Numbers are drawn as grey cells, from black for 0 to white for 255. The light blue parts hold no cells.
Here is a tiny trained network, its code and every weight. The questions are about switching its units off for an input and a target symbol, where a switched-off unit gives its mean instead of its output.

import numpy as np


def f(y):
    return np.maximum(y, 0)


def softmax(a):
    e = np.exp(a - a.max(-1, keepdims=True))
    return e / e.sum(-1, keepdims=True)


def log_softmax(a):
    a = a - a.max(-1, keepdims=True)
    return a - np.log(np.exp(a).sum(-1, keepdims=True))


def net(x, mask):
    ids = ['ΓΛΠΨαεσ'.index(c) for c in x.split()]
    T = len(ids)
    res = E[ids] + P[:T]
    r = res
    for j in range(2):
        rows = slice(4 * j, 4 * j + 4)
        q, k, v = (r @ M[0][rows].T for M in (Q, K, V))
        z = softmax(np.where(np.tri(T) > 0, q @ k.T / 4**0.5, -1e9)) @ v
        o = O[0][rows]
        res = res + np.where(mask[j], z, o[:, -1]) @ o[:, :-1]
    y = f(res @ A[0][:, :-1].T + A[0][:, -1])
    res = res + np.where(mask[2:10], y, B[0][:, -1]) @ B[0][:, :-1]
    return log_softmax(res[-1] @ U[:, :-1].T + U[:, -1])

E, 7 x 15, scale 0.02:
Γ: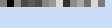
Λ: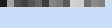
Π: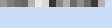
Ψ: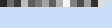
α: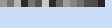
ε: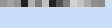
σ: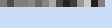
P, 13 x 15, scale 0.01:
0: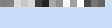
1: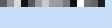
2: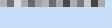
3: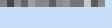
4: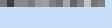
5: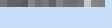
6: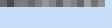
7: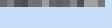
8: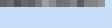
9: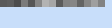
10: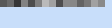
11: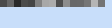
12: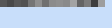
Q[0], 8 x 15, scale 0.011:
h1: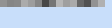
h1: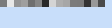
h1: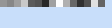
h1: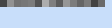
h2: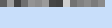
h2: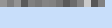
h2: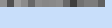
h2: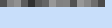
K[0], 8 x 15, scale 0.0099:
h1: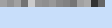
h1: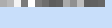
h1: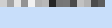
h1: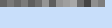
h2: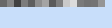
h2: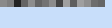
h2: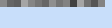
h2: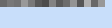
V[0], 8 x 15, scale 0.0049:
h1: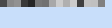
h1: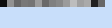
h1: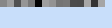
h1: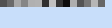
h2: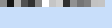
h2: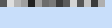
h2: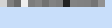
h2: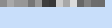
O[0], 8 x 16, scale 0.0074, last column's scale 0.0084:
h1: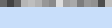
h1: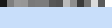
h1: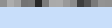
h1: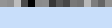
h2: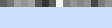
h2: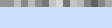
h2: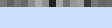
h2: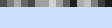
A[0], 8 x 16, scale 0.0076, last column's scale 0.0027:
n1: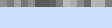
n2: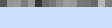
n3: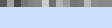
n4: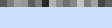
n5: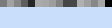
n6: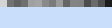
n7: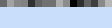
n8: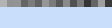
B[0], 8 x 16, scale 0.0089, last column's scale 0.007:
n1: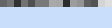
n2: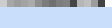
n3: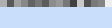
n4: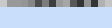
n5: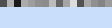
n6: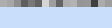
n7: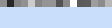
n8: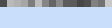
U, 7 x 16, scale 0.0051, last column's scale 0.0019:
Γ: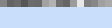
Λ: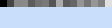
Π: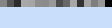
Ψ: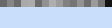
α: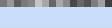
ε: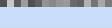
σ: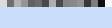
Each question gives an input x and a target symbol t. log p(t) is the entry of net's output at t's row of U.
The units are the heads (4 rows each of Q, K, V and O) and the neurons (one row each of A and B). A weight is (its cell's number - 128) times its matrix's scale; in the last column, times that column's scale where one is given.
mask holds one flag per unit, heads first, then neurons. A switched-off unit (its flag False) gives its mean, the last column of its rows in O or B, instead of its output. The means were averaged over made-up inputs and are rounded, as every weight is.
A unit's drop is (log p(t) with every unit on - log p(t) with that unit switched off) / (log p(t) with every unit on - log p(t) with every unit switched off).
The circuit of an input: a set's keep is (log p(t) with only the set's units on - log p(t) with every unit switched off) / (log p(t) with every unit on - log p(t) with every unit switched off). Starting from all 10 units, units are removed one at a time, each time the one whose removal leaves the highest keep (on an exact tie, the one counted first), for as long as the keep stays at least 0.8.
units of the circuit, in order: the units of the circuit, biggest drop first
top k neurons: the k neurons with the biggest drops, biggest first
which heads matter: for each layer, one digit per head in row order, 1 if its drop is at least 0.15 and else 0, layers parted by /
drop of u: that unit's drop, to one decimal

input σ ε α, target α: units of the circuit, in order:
n8; h2; h1
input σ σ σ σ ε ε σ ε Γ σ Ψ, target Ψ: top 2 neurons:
n2; n3
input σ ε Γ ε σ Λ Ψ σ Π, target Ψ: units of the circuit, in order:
h1; n2
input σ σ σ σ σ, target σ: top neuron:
n1
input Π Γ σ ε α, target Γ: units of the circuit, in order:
h1; n6
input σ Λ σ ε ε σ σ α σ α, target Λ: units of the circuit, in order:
h1; n2
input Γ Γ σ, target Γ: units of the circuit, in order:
h1; h2; n6
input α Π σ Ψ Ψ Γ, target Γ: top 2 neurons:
n1; n8
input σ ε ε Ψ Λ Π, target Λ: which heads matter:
10
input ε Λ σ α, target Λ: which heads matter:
10
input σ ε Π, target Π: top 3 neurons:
n7; n5; n3
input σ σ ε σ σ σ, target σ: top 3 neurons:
n2; n1; n5
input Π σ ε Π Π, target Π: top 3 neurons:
n7; n5; n2
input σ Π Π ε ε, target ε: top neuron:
n5
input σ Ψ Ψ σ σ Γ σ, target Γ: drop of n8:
0.2
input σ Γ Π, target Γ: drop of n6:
0.3
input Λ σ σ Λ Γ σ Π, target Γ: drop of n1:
-0.1
